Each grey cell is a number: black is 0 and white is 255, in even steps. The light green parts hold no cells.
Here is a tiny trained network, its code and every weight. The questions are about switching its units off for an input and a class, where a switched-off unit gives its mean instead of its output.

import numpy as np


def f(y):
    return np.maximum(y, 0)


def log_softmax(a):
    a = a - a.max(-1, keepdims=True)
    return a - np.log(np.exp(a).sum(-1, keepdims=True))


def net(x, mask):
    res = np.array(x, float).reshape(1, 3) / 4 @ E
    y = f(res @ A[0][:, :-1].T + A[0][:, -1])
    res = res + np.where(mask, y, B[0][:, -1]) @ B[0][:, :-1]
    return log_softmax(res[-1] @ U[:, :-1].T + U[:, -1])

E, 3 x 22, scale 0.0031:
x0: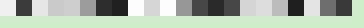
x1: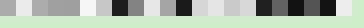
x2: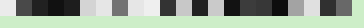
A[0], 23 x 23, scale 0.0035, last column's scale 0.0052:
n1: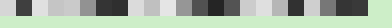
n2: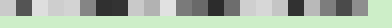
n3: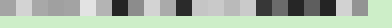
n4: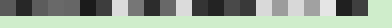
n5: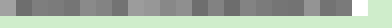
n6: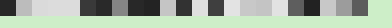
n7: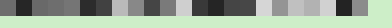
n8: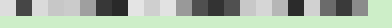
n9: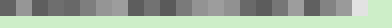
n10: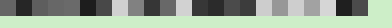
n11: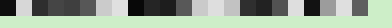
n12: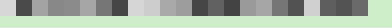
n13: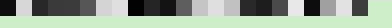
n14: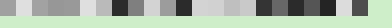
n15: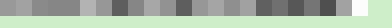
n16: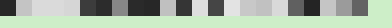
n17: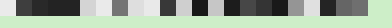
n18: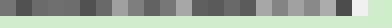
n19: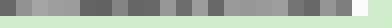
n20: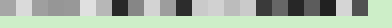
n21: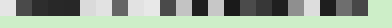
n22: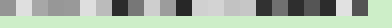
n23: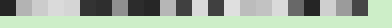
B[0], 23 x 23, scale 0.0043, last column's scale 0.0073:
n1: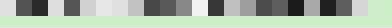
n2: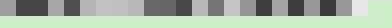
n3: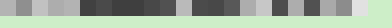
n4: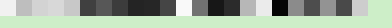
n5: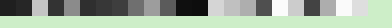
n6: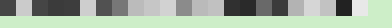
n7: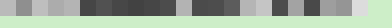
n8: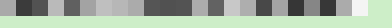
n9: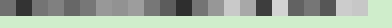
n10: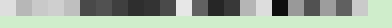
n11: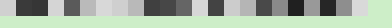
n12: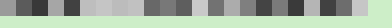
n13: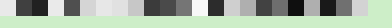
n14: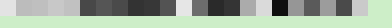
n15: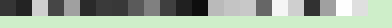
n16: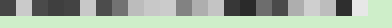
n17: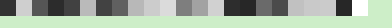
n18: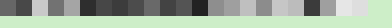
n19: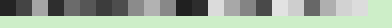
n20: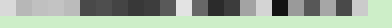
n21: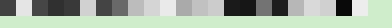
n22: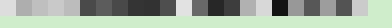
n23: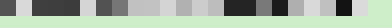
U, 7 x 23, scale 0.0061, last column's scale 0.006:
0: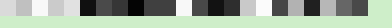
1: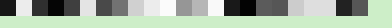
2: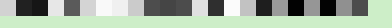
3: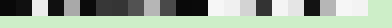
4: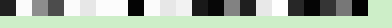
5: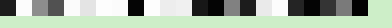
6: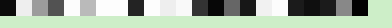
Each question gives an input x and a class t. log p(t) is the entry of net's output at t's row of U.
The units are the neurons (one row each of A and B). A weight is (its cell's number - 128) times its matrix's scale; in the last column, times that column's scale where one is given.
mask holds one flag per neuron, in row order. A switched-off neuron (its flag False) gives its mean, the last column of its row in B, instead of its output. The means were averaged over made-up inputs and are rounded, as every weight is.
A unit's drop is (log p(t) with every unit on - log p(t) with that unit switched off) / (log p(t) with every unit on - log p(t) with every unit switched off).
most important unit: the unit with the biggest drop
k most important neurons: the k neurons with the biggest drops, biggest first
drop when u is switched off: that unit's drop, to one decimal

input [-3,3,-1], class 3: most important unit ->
n4
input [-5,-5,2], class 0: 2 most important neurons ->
[n4; n10]
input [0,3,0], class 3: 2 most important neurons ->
[n4; n10]
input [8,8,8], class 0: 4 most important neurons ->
[n3; n20; n14; n22]
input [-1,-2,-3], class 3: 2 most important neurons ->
[n21; n17]
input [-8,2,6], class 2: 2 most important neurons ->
[n13; n11]
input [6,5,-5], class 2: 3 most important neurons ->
[n2; n1; n8]
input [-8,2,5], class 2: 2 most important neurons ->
[n13; n11]
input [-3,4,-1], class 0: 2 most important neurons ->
[n22; n14]
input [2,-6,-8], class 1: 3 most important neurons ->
[n6; n23; n16]
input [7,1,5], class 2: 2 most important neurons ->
[n8; n1]
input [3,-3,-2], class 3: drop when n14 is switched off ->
0.3
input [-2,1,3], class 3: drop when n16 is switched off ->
0.3
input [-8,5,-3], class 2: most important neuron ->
[n13]
